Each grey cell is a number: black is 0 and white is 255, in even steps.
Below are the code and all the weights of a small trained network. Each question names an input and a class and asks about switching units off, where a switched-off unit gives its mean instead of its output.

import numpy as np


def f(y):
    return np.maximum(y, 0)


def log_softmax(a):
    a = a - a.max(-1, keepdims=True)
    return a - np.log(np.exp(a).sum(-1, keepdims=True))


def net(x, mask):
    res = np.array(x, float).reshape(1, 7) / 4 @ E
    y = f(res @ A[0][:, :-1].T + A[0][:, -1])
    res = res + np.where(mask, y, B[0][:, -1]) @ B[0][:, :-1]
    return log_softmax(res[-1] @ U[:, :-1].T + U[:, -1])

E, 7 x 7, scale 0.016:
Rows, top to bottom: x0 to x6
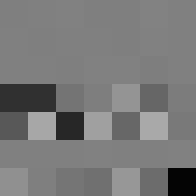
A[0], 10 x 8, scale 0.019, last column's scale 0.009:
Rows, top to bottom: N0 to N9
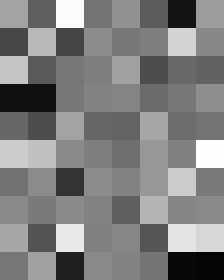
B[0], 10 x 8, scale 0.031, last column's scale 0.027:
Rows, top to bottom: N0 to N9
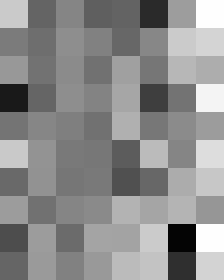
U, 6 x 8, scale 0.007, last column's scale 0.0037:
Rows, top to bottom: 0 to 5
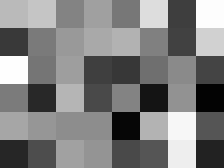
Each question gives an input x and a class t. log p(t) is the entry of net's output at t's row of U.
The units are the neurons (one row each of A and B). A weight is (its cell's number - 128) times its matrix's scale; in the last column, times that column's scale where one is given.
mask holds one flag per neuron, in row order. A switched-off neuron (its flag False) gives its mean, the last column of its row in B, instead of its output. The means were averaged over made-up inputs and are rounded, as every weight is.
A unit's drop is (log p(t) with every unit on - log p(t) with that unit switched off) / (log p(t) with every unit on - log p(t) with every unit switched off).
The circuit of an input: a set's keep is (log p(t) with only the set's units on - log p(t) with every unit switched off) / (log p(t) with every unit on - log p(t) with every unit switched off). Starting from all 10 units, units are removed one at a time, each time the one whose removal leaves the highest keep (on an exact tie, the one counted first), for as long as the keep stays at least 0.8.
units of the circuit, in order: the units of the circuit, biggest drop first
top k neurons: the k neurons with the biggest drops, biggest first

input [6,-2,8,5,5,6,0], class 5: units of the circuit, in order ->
N8
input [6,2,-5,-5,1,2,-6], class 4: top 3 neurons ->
N1, N9, N6
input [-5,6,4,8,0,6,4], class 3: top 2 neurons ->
N8, N0
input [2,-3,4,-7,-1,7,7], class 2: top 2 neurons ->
N0, N8
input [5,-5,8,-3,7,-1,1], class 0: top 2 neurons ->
N9, N0
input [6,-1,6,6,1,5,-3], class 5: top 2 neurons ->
N9, N8
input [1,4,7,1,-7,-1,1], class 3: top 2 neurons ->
N0, N9
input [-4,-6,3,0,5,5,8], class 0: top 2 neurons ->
N3, N9
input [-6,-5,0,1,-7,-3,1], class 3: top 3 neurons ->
N0, N9, N5
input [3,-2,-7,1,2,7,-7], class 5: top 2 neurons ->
N5, N1
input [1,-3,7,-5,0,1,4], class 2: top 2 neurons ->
N8, N0
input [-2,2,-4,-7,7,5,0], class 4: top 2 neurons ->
N8, N1
